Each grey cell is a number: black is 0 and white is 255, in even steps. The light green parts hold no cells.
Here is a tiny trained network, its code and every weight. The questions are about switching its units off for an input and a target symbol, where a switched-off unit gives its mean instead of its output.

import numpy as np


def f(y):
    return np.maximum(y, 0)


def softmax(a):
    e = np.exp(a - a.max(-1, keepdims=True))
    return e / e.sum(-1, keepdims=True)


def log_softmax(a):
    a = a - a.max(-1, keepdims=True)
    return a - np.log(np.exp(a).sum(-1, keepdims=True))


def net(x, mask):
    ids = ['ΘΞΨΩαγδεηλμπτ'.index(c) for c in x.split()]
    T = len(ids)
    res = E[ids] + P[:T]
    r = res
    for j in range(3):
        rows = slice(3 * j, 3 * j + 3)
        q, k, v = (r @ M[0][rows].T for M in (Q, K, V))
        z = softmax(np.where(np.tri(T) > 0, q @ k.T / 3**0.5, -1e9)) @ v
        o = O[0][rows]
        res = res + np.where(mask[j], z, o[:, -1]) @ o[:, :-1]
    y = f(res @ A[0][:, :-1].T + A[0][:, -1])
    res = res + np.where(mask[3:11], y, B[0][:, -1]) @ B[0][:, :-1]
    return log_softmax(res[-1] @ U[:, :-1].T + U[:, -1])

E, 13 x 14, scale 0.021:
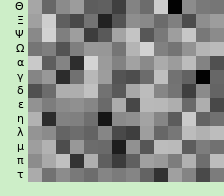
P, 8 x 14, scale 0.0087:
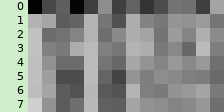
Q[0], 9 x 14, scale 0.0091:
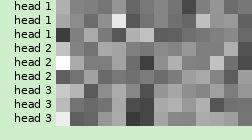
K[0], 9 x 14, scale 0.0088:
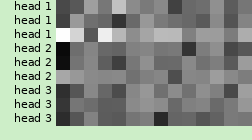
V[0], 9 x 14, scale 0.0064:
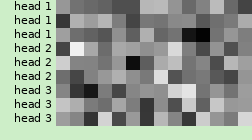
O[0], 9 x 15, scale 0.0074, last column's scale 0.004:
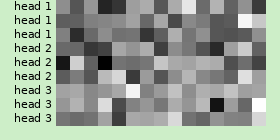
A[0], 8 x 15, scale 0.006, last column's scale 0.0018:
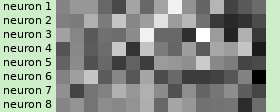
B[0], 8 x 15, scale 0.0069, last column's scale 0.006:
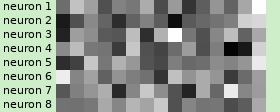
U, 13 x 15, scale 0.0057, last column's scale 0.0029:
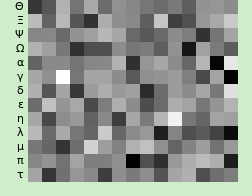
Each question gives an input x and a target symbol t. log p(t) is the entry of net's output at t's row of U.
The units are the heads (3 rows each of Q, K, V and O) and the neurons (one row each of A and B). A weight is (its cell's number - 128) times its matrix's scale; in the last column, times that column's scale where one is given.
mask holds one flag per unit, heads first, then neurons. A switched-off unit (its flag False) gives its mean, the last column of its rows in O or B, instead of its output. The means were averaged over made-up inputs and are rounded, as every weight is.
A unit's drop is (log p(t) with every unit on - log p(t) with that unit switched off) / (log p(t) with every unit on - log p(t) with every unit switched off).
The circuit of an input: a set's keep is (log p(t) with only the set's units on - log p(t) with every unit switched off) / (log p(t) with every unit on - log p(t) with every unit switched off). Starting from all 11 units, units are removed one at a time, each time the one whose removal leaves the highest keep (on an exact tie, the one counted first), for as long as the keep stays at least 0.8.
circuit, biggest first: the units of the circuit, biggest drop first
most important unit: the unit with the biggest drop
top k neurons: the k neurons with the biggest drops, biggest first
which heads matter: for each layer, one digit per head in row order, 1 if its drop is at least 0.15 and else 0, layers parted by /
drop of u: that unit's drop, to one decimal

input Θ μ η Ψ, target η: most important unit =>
head 1
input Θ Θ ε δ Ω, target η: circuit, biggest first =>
head 3; head 1; neuron 1
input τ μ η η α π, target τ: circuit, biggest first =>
head 3; head 2; head 1
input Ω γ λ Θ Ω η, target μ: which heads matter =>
011
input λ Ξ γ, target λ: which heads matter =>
111
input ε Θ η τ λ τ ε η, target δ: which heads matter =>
011
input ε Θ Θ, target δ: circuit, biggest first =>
head 3; head 2
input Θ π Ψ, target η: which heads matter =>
101
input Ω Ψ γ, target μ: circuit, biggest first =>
head 3; head 2
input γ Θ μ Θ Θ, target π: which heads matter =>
110
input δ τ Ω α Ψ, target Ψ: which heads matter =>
011
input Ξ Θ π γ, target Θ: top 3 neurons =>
neuron 2; neuron 5; neuron 4
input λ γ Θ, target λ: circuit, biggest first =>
head 2; head 1
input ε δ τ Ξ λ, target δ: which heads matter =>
011
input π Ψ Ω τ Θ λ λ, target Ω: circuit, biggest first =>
head 2; head 3
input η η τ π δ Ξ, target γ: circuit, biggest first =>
head 1; head 2; neuron 5; neuron 1
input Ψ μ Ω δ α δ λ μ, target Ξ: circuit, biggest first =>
head 1
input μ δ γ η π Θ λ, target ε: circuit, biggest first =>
head 1; head 2
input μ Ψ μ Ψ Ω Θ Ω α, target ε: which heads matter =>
111
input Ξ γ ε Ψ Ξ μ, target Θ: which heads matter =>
010
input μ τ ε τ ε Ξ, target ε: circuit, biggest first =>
head 1; head 2
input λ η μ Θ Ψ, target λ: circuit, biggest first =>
head 2; head 1; head 3
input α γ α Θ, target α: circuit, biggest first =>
head 1
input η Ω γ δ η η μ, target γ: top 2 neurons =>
neuron 1; neuron 5
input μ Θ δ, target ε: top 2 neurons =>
neuron 2; neuron 5
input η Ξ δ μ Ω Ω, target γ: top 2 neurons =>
neuron 1; neuron 5
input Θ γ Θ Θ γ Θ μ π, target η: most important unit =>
head 3
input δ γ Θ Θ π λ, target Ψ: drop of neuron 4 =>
0.8
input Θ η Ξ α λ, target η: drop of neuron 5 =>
0.0
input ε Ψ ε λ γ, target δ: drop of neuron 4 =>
0.1
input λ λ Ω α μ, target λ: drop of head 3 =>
0.3
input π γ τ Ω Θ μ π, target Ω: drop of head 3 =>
0.4
